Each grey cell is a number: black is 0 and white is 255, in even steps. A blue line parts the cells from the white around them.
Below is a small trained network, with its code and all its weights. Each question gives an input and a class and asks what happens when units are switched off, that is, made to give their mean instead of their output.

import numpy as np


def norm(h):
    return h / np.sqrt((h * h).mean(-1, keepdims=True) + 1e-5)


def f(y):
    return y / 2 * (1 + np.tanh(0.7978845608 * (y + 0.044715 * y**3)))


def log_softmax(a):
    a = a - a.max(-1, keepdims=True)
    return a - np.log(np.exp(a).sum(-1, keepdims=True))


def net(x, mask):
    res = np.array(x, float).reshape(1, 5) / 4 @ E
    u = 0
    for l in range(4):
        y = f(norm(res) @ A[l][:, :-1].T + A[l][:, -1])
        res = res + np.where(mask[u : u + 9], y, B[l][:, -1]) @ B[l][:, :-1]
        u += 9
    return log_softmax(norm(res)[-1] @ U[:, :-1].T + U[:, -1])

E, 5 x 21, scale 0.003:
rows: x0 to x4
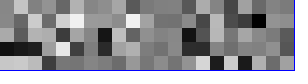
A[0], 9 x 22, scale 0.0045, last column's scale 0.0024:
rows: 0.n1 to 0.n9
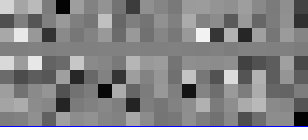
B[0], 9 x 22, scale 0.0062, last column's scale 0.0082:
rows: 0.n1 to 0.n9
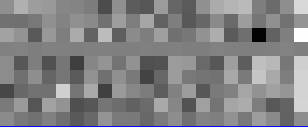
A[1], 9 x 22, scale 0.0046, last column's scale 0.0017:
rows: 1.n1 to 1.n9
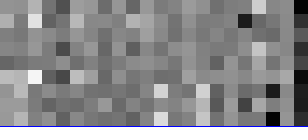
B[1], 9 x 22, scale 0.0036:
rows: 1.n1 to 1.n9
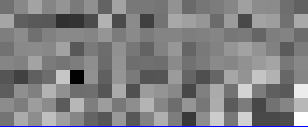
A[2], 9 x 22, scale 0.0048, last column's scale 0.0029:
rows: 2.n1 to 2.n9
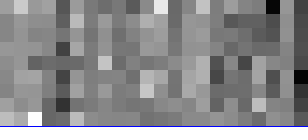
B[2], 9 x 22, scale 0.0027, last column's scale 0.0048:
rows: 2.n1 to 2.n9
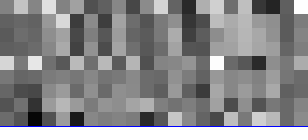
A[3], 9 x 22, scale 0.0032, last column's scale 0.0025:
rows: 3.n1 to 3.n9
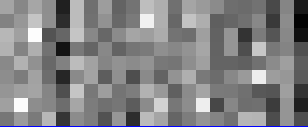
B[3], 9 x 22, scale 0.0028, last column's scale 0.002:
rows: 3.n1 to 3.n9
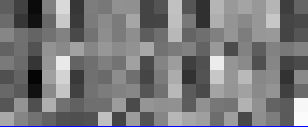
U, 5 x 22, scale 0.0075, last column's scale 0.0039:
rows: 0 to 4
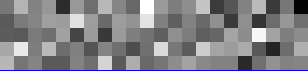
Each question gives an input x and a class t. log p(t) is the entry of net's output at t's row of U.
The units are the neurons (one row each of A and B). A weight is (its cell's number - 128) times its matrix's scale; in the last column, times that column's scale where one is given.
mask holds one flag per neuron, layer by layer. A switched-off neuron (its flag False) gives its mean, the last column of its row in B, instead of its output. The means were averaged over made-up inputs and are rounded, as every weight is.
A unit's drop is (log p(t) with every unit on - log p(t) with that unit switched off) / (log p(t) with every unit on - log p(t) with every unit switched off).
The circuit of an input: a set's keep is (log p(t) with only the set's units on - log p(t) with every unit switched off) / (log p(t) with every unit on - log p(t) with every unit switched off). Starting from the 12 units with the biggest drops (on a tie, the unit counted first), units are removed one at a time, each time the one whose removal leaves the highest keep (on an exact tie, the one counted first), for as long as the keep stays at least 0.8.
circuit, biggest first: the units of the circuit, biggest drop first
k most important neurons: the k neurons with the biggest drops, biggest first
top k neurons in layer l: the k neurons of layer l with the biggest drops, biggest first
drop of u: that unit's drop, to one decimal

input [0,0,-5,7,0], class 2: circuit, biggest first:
0.n3
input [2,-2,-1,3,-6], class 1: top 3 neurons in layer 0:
0.n6, 0.n5, 0.n8
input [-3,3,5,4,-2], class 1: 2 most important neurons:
0.n5, 0.n6
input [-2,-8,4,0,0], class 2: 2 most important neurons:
0.n7, 0.n3
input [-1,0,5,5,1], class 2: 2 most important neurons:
0.n3, 0.n7
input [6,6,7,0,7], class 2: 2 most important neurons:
0.n7, 1.n6
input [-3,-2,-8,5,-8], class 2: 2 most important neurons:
0.n3, 0.n6
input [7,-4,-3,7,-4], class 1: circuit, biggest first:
0.n6, 0.n8, 0.n1
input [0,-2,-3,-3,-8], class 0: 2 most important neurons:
0.n3, 0.n2
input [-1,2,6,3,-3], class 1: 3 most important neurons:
0.n5, 0.n6, 0.n8
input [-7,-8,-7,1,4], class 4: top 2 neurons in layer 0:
0.n6, 0.n1
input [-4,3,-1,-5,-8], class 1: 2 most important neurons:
0.n2, 0.n6
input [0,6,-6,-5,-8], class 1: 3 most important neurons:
0.n2, 0.n6, 3.n9
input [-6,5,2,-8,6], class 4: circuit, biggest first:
0.n5
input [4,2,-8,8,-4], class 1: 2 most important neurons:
0.n5, 0.n6
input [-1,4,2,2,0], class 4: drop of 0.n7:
0.4
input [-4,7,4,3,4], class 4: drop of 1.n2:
0.1
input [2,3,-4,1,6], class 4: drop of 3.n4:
0.0
